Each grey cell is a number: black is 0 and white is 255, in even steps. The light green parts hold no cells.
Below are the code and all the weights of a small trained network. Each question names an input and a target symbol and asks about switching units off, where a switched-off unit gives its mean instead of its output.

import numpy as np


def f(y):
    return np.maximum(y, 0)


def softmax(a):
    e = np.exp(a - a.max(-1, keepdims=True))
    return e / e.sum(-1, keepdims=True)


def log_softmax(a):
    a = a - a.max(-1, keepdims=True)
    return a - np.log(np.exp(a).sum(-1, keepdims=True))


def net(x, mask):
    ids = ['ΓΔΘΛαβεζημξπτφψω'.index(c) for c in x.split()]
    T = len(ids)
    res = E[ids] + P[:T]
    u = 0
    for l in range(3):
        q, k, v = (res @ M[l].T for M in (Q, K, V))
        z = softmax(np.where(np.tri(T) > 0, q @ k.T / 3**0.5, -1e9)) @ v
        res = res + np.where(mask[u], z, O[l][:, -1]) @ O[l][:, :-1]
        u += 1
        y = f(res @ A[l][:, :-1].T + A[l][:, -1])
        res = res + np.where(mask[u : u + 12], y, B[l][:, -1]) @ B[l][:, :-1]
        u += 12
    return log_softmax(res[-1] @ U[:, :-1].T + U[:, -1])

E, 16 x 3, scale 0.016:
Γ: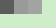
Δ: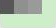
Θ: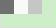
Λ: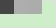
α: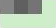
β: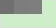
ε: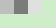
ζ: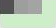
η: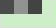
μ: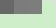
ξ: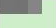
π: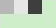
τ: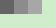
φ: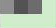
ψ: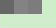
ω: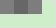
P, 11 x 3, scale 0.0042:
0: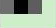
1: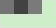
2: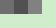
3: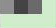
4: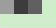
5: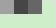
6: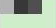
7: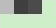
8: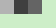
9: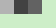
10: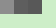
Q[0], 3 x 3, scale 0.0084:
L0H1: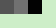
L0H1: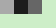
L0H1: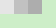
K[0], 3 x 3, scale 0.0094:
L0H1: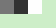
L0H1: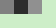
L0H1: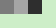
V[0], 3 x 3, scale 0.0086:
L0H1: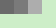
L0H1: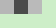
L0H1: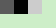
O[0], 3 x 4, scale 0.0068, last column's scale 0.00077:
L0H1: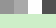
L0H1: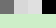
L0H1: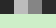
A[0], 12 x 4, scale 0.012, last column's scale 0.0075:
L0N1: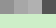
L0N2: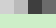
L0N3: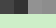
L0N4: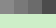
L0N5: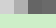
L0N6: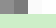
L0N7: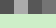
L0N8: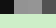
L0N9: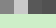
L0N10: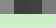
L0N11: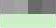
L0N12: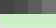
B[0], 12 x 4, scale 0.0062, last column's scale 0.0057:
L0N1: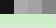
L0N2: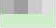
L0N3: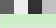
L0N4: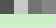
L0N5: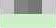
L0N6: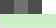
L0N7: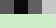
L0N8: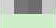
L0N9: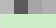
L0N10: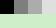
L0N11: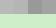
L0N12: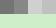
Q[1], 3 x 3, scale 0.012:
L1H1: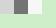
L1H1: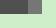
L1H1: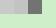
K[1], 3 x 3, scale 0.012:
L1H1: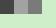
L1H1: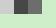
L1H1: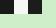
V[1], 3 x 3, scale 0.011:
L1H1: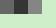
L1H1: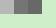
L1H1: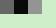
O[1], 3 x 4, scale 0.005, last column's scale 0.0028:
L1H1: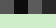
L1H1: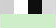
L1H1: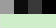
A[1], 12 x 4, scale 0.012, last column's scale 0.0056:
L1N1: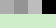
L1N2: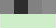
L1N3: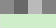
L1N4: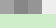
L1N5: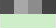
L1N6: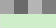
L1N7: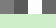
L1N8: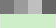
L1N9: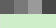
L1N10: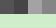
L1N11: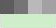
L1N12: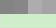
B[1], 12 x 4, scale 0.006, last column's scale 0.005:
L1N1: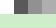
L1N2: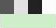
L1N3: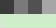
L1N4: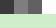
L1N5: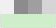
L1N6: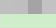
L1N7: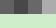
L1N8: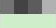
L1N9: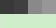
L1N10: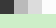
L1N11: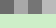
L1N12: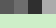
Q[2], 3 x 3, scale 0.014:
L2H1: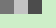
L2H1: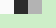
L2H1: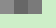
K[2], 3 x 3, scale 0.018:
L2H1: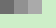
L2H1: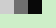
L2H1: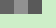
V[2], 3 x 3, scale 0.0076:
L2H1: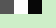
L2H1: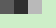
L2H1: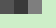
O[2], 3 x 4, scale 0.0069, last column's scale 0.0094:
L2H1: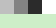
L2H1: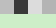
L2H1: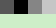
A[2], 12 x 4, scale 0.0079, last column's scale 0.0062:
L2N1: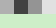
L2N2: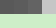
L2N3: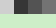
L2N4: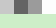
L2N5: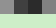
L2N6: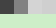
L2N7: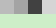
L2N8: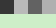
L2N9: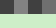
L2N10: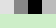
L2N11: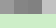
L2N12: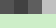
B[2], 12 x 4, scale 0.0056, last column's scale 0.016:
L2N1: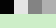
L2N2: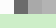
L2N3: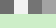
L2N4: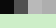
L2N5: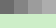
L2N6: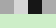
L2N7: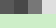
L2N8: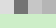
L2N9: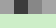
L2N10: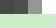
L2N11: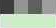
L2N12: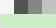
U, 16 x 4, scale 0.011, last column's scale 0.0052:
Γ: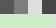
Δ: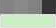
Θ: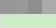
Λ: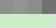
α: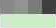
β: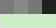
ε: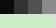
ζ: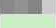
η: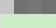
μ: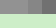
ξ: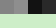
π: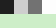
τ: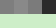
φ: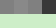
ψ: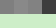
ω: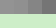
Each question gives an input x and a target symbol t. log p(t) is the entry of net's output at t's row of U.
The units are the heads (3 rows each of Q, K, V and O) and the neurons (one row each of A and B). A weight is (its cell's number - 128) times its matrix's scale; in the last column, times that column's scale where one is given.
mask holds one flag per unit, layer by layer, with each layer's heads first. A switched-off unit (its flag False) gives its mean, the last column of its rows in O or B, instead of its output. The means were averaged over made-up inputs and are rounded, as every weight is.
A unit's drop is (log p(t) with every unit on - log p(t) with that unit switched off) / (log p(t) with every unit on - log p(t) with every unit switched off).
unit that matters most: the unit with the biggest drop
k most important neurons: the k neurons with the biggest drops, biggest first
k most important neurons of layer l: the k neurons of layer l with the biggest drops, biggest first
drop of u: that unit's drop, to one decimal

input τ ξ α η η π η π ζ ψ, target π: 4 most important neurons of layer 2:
[L2N12 L2N2 L2N9 L2N11]
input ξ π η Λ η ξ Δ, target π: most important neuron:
[L2N12]
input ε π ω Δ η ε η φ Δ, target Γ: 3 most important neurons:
[L0N1 L1N7 L1N9]
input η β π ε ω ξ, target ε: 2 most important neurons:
[L1N10 L1N2]
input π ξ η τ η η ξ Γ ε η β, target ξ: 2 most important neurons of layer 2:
[L2N4 L2N1]
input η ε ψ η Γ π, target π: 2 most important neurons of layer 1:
[L1N6 L1N1]
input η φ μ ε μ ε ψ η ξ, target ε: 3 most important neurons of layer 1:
[L1N10 L1N2 L1N11]
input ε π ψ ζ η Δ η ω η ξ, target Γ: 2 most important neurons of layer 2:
[L2N4 L2N3]
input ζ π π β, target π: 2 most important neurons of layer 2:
[L2N12 L2N2]
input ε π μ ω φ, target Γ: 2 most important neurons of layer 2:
[L2N4 L2N3]
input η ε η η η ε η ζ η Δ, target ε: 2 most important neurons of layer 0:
[L0N10 L0N2]
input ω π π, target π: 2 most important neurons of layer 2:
[L2N12 L2N2]
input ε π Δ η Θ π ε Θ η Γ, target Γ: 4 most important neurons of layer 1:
[L1N7 L1N9 L1N2 L1N8]
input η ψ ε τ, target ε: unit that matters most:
L0N10
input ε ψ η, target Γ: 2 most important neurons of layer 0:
[L0N1 L0N8]
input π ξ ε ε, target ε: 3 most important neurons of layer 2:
[L2N10 L2N7 L2N6]
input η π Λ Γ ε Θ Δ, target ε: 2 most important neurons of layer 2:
[L2N8 L2N4]
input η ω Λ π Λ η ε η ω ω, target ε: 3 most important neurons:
[L1N10 L1N2 L0N10]
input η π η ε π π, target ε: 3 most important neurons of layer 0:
[L0N10 L0N12 L0N8]
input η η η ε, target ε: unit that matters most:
L0H1
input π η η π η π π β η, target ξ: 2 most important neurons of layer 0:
[L0N5 L0N3]
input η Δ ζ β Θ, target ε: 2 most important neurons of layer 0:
[L0N10 L0N12]
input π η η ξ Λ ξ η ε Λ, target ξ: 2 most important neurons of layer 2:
[L2N4 L2N1]
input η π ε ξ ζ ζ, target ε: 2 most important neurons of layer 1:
[L1N2 L1N10]
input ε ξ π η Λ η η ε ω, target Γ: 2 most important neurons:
[L0N1 L1N7]
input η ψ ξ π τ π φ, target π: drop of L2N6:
-0.1
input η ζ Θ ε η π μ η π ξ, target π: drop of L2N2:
0.2
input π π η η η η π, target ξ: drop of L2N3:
0.0
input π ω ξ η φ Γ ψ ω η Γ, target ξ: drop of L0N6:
0.1
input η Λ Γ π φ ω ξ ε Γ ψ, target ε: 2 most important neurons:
[L1N10 L1N2]
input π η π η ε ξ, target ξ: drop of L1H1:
0.9
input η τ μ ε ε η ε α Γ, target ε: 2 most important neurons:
[L0N10 L1N10]
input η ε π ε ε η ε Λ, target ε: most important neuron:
[L1N2]
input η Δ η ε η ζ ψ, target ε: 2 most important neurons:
[L0N10 L1N10]
